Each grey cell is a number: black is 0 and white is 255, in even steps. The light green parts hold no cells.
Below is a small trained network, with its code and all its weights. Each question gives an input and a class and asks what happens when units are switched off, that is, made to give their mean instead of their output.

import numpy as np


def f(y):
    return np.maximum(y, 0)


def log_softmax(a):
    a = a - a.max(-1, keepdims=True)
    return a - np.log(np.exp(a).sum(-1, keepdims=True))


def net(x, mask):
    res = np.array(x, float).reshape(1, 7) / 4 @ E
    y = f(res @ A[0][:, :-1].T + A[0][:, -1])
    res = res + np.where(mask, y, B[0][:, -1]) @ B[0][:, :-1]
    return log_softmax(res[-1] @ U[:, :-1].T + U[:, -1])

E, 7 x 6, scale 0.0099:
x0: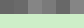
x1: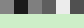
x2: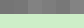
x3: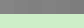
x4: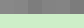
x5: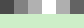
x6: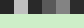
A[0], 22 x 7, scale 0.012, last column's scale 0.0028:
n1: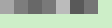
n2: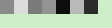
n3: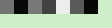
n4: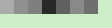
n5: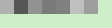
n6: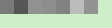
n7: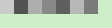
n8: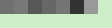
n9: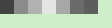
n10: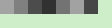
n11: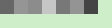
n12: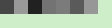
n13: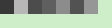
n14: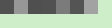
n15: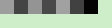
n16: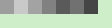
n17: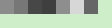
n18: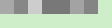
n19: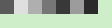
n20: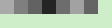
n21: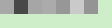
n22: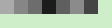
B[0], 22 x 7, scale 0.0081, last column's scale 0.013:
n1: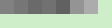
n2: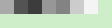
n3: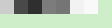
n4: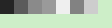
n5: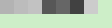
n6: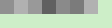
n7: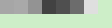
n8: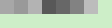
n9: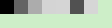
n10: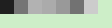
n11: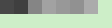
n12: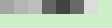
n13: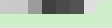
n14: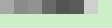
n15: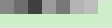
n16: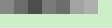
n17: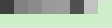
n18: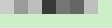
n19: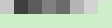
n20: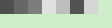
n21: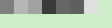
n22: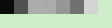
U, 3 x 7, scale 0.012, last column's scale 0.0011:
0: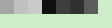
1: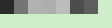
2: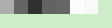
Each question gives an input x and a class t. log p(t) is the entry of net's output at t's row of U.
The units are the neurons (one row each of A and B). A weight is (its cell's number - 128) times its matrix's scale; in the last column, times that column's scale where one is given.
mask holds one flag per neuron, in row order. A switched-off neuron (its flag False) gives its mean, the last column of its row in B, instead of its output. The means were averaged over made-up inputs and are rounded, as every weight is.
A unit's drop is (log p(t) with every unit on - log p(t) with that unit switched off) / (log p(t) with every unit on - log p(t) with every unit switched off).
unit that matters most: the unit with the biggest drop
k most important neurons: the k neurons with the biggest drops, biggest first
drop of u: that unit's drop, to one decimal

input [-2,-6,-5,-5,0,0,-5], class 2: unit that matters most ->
n2
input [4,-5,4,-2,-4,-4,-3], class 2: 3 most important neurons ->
[n2, n9, n19]
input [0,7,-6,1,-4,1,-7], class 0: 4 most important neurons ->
[n21, n5, n2, n7]
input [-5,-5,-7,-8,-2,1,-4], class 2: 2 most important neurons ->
[n2, n13]
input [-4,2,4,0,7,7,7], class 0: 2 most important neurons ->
[n13, n12]
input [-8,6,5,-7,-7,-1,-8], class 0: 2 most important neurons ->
[n5, n21]
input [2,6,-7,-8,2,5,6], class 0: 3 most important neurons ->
[n13, n2, n12]
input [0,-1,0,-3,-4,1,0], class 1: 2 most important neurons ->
[n3, n2]
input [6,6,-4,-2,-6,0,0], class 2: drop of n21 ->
0.0
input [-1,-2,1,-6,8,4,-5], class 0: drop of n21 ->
0.1
